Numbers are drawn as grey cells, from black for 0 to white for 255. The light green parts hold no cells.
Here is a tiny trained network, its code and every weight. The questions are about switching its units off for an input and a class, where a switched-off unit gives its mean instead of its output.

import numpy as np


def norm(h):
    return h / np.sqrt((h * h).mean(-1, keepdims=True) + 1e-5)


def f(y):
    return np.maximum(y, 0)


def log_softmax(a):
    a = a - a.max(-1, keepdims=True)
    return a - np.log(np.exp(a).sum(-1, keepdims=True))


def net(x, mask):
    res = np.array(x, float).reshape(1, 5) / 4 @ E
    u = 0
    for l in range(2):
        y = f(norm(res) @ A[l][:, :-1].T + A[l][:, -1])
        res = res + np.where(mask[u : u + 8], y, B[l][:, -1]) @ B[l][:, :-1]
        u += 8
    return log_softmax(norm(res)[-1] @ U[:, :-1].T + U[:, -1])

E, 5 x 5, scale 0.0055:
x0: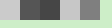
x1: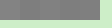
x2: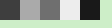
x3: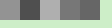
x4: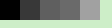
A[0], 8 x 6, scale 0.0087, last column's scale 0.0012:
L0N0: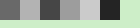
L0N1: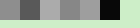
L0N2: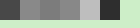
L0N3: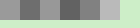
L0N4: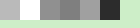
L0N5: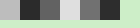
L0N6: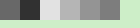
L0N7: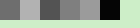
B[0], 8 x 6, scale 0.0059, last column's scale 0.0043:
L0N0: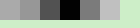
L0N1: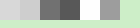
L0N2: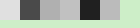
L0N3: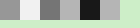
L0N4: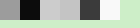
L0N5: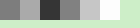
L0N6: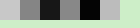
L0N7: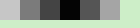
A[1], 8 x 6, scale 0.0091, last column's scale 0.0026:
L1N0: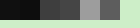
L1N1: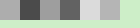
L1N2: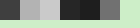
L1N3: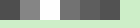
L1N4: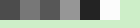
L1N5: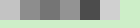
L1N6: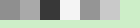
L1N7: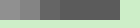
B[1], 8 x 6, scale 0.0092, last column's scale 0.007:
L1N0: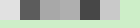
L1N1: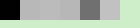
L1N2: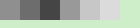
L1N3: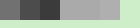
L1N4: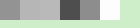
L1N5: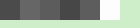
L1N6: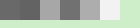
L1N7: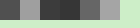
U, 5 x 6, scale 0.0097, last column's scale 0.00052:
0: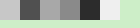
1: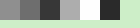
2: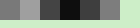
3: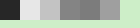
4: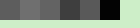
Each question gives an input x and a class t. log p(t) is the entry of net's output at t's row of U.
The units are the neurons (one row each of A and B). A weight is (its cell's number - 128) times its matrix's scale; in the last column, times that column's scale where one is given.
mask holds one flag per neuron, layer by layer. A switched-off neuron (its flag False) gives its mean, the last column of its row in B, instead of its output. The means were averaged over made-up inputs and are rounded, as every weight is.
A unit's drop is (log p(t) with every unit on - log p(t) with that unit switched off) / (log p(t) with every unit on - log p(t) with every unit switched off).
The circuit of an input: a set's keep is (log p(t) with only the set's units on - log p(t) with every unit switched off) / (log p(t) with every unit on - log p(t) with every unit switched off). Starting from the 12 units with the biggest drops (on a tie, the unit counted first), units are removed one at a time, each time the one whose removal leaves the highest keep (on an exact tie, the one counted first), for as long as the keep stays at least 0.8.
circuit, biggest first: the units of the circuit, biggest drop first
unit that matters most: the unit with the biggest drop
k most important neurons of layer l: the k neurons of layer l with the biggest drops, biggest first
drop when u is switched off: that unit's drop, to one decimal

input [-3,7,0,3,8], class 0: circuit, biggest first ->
[L1N0]
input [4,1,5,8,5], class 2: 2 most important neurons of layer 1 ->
[L1N4; L1N1]
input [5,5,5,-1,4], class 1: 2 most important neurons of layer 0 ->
[L0N5; L0N4]
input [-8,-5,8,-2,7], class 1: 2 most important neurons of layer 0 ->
[L0N5; L0N3]
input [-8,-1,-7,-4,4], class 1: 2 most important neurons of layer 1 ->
[L1N2; L1N4]
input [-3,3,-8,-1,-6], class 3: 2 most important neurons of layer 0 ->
[L0N6; L0N2]
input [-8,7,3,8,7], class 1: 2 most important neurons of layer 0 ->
[L0N4; L0N5]
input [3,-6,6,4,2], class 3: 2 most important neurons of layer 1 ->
[L1N4; L1N6]
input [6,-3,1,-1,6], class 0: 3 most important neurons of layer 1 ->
[L1N0; L1N2; L1N3]
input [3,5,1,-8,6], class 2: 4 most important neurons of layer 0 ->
[L0N0; L0N7; L0N4; L0N2]
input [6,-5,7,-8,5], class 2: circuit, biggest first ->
[L0N0; L1N1; L1N4]
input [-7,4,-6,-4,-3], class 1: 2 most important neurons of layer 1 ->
[L1N3; L1N2]
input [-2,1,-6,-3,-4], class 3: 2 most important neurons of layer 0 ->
[L0N6; L0N2]
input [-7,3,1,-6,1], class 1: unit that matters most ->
L1N2
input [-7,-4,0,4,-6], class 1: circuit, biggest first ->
[L1N3; L1N2]
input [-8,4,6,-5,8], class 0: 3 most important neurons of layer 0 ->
[L0N3; L0N2; L0N1]
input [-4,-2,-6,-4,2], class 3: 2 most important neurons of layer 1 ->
[L1N1; L1N5]
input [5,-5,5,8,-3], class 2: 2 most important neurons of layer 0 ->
[L0N6; L0N4]
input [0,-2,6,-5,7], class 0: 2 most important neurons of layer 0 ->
[L0N3; L0N6]
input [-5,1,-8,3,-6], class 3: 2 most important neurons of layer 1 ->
[L1N1; L1N0]
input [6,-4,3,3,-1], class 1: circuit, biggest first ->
[L0N5]
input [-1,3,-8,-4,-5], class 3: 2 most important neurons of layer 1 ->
[L1N1; L1N0]
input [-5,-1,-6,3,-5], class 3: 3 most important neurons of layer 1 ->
[L1N1; L1N0; L1N6]
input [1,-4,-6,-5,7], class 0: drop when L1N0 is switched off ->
1.1
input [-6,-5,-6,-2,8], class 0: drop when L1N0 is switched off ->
1.1
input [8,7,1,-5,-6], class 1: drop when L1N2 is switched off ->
-0.1
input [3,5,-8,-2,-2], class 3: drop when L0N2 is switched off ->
0.0
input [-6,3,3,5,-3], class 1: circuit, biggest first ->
[L1N2]
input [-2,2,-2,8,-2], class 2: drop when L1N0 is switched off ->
0.1
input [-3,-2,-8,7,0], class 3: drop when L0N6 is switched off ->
-0.1
